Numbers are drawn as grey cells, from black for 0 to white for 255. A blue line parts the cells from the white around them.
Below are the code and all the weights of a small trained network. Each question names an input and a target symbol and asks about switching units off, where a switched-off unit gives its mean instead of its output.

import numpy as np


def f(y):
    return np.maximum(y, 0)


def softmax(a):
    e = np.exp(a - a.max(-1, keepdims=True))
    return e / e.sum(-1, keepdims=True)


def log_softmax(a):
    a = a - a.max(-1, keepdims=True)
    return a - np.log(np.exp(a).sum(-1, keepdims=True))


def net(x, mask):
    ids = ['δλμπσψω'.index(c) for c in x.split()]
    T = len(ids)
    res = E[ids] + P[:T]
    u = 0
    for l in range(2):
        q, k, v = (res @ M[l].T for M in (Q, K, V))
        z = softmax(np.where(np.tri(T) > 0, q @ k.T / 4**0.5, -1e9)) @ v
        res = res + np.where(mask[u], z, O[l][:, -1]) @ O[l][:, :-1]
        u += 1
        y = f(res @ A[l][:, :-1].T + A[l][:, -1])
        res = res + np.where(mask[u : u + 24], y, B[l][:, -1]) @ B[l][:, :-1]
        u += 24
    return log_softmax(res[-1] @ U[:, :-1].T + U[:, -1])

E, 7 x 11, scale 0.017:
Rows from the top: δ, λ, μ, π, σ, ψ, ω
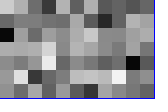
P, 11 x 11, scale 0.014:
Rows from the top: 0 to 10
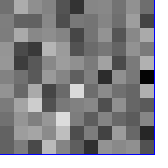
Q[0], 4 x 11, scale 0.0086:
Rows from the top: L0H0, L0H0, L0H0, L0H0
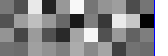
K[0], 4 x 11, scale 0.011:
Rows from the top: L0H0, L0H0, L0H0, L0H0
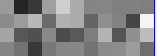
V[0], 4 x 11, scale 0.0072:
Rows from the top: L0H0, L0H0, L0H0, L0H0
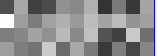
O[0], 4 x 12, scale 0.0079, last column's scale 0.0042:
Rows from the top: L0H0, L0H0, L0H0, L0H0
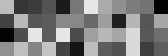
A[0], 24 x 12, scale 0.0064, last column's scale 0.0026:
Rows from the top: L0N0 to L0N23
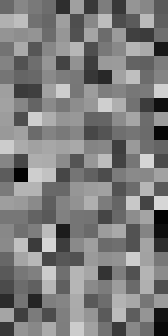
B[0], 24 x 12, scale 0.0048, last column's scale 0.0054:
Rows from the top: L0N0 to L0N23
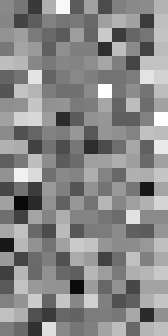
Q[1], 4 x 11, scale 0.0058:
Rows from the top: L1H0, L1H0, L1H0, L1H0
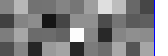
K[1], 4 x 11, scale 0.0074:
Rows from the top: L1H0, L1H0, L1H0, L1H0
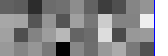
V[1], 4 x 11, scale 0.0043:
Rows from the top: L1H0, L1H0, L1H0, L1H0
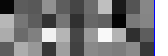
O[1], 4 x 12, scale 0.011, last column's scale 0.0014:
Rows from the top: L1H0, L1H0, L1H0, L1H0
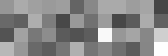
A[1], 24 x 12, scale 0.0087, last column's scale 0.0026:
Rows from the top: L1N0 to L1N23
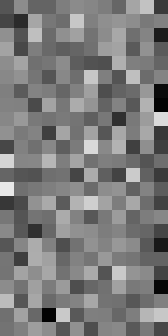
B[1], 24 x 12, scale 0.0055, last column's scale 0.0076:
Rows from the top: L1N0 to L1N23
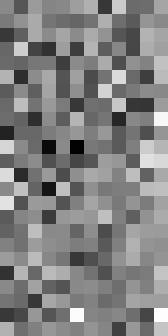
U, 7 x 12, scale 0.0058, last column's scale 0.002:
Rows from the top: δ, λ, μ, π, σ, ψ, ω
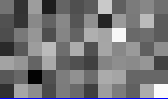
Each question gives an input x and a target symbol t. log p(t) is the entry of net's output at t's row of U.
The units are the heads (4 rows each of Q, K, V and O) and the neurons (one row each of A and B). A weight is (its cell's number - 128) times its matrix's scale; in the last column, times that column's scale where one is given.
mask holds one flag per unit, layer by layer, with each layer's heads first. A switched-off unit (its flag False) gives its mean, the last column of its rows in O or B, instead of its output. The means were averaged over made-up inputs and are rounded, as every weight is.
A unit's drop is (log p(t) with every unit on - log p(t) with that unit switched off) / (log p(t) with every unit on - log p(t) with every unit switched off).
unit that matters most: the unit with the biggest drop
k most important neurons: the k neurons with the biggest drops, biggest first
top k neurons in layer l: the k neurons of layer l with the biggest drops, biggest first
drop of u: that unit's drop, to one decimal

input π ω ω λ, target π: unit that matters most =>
L1N22
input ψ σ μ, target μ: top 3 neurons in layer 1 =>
[L1N0; L1N8; L1N7]
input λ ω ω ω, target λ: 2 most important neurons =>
[L1N21; L0N18]
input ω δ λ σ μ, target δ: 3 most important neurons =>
[L1N10; L1N14; L1N1]
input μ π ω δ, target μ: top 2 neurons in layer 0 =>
[L0N6; L0N10]
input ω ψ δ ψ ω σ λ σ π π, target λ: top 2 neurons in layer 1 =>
[L1N11; L1N21]
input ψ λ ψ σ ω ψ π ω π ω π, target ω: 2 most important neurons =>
[L1N11; L1N13]
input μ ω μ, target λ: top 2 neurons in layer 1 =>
[L1N10; L1N0]
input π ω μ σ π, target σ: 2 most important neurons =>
[L1N22; L0N10]
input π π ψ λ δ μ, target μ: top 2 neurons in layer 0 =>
[L0N23; L0N21]
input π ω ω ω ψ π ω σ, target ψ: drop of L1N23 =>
0.0
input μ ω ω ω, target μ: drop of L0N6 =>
0.1
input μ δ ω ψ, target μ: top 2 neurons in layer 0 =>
[L0N6; L0N7]
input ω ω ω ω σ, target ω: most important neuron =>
[L0N17]
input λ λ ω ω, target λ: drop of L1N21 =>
0.2
